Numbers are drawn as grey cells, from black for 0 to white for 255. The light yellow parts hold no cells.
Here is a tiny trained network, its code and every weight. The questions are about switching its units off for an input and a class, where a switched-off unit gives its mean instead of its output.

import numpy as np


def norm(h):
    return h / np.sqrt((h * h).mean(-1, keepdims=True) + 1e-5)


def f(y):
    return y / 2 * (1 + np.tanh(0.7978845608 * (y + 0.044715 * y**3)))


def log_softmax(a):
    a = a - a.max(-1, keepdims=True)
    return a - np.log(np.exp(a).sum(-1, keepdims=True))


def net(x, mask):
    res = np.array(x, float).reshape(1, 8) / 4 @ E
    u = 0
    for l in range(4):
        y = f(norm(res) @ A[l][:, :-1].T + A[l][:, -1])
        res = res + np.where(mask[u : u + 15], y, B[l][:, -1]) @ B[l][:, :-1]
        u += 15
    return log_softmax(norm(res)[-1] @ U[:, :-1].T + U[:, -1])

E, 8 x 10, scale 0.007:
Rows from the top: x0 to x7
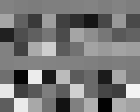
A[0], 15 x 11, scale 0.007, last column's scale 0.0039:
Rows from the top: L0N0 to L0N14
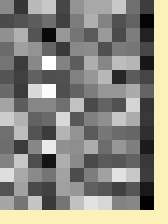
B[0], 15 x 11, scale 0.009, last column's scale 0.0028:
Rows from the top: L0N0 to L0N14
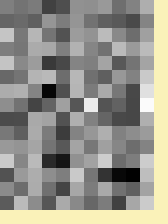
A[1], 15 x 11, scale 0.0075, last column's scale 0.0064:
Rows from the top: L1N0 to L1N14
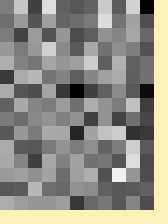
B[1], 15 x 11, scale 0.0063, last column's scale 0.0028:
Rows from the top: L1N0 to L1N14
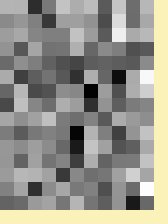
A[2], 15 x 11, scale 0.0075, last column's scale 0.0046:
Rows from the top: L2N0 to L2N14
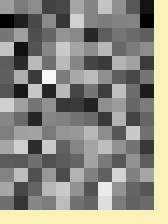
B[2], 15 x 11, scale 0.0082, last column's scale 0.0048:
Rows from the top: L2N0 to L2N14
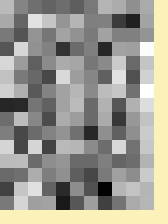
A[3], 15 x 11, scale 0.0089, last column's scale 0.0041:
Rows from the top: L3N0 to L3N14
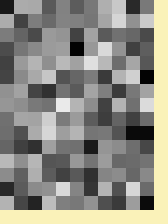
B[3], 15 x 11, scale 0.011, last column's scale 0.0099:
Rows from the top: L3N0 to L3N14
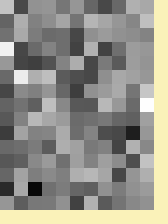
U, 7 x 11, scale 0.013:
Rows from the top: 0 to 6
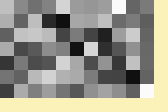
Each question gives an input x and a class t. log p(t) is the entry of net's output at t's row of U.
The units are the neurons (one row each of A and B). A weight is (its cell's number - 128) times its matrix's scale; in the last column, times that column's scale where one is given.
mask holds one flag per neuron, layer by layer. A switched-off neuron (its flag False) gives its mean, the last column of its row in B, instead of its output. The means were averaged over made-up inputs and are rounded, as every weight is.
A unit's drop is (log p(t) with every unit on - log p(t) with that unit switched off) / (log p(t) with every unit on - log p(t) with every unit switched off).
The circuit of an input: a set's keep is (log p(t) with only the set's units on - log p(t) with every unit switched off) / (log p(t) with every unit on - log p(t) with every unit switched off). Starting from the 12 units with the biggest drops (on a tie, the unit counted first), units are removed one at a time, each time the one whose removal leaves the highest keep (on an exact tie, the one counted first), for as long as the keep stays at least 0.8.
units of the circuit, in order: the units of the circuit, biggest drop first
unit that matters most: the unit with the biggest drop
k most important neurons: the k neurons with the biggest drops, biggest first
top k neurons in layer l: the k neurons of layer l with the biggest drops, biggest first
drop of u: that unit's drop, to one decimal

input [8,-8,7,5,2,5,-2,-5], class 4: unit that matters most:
L0N14
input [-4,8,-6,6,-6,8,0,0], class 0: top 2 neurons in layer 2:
(L2N6; L2N4)
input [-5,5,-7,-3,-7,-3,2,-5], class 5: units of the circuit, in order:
(L0N12; L0N8)
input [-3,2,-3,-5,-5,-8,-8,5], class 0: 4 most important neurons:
(L2N10; L2N5; L1N0; L0N7)
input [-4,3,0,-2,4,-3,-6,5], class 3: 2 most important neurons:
(L1N9; L3N3)
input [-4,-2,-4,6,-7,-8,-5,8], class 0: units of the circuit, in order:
(L2N10; L2N5)
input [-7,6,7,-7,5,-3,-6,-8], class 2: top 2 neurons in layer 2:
(L2N13; L2N14)
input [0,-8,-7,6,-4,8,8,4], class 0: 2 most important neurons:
(L1N5; L2N6)
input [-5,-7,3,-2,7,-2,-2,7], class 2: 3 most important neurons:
(L3N5; L0N3; L1N12)
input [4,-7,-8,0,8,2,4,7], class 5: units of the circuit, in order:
(L0N12; L2N3)
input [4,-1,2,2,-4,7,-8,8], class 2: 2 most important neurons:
(L1N12; L0N3)
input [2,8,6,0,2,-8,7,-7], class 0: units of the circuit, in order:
(L2N5; L2N10)
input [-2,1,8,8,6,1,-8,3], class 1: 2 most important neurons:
(L0N6; L0N0)
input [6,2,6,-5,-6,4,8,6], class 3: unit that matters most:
L0N7
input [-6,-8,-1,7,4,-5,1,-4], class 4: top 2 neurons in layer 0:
(L0N14; L0N11)
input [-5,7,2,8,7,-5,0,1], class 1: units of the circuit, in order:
(L0N6; L3N7)
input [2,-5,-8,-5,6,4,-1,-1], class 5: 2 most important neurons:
(L0N12; L0N8)
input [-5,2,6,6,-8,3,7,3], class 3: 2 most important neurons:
(L0N7; L3N14)
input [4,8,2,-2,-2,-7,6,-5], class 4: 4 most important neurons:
(L1N6; L2N7; L2N8; L2N6)
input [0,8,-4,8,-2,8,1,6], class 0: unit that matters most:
L2N6
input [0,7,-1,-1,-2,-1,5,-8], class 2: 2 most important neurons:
(L2N13; L2N3)
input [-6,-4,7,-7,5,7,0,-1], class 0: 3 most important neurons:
(L2N6; L1N13; L0N6)
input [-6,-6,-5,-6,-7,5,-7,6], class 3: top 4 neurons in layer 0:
(L0N6; L0N5; L0N4; L0N0)
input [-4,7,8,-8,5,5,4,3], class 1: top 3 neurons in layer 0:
(L0N11; L0N12; L0N8)
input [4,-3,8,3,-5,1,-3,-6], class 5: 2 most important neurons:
(L2N1; L0N5)
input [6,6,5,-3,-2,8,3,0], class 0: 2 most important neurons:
(L2N6; L2N4)
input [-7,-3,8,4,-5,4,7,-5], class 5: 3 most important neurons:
(L2N1; L0N5; L1N5)
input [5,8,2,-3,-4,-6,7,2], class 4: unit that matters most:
L1N6
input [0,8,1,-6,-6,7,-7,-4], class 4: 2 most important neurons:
(L1N6; L2N7)
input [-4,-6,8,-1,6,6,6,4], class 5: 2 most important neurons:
(L2N1; L1N5)
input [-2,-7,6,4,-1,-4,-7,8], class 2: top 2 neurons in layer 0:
(L0N3; L0N7)
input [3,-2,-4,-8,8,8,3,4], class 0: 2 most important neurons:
(L2N6; L0N6)
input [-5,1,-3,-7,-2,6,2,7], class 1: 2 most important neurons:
(L0N11; L2N3)
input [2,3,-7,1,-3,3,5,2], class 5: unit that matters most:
L0N12
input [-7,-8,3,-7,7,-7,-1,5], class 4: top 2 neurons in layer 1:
(L1N7; L1N13)
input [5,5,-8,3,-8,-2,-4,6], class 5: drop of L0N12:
1.2
